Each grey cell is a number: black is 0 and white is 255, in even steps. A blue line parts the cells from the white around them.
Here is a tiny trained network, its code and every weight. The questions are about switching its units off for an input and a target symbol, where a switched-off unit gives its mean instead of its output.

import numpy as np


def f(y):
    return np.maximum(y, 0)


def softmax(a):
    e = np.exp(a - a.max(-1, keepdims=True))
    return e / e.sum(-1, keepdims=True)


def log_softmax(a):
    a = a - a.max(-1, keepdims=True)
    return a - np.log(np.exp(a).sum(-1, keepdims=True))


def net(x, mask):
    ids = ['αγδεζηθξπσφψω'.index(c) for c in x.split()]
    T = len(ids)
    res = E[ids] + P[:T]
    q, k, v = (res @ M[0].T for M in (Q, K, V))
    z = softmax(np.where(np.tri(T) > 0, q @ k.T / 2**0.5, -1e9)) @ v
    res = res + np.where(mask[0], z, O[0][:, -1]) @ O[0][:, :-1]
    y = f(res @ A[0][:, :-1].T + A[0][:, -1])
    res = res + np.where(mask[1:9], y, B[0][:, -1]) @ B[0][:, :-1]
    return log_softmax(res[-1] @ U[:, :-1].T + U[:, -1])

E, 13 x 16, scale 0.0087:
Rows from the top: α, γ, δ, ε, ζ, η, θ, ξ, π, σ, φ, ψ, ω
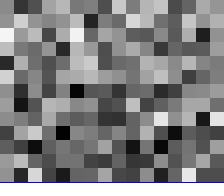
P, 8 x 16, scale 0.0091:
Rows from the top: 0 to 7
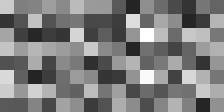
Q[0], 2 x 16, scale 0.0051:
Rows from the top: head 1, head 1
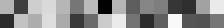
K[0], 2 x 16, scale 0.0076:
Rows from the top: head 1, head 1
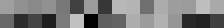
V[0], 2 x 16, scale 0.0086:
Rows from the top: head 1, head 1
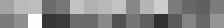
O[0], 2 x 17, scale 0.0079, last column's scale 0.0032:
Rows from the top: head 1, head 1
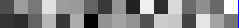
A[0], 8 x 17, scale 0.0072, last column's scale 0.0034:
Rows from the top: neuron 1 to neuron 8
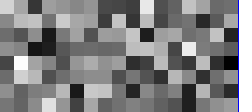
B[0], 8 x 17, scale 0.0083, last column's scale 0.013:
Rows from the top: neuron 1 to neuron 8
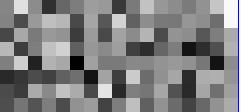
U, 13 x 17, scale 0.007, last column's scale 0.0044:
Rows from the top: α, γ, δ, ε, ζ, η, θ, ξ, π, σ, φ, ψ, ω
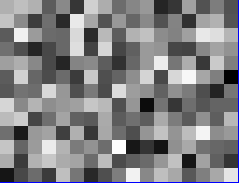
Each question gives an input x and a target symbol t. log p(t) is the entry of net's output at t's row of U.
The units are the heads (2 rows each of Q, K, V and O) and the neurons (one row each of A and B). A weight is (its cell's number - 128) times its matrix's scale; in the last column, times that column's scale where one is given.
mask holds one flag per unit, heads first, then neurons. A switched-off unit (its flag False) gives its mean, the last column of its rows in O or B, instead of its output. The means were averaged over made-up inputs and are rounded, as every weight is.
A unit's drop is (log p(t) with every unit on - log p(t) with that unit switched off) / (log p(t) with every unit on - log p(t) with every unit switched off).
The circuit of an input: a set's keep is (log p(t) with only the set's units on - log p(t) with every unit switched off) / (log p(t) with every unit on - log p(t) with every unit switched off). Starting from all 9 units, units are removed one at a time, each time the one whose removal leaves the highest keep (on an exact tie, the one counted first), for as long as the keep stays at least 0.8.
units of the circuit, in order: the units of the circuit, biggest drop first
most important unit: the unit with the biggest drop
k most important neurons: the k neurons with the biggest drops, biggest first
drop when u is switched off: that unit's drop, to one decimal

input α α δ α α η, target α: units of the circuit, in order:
(neuron 1; head 1; neuron 4)
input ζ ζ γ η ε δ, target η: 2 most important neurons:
(neuron 1; neuron 2)
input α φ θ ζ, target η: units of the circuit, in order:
(neuron 4; neuron 5)
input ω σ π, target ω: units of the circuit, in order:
(head 1; neuron 3)
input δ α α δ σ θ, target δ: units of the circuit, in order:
(head 1; neuron 1; neuron 2)
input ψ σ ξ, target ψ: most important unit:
neuron 4
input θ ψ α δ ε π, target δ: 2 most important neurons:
(neuron 1; neuron 2)
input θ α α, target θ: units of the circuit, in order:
(head 1; neuron 3; neuron 4)
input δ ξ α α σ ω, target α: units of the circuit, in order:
(neuron 1; neuron 4; head 1)
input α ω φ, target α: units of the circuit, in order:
(head 1; neuron 1; neuron 4)
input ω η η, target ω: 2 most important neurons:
(neuron 3; neuron 2)
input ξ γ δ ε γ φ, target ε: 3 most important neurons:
(neuron 2; neuron 4; neuron 3)
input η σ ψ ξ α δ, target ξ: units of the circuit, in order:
(neuron 4; head 1)
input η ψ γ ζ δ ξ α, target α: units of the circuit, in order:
(head 1)
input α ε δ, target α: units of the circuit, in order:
(neuron 1; head 1; neuron 4)
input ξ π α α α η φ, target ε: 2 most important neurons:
(neuron 7; neuron 6)
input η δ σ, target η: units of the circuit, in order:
(head 1; neuron 1)
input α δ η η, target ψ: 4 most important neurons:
(neuron 7; neuron 2; neuron 3; neuron 1)
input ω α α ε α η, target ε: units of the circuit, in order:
(head 1; neuron 2)
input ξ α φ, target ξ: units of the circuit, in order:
(head 1; neuron 4)
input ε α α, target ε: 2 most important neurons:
(neuron 2; neuron 4)
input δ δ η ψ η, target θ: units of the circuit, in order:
(neuron 1)
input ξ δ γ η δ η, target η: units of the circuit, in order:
(head 1; neuron 1)
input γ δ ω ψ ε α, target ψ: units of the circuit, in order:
(neuron 4; head 1)
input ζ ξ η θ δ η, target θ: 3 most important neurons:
(neuron 3; neuron 4; neuron 1)
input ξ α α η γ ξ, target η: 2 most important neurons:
(neuron 1; neuron 7)
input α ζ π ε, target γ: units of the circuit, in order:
(neuron 8; head 1; neuron 2)
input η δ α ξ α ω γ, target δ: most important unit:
neuron 2
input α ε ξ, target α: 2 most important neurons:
(neuron 1; neuron 4)
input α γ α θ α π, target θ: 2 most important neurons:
(neuron 3; neuron 4)
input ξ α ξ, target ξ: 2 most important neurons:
(neuron 4; neuron 2)
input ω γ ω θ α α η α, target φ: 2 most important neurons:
(neuron 1; neuron 6)
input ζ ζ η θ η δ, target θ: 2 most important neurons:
(neuron 3; neuron 4)
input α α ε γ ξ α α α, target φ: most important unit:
head 1
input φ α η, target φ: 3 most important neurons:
(neuron 4; neuron 1; neuron 3)
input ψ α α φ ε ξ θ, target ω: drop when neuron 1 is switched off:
0.2
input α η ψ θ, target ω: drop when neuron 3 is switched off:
0.2
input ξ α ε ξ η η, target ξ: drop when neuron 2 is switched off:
0.1
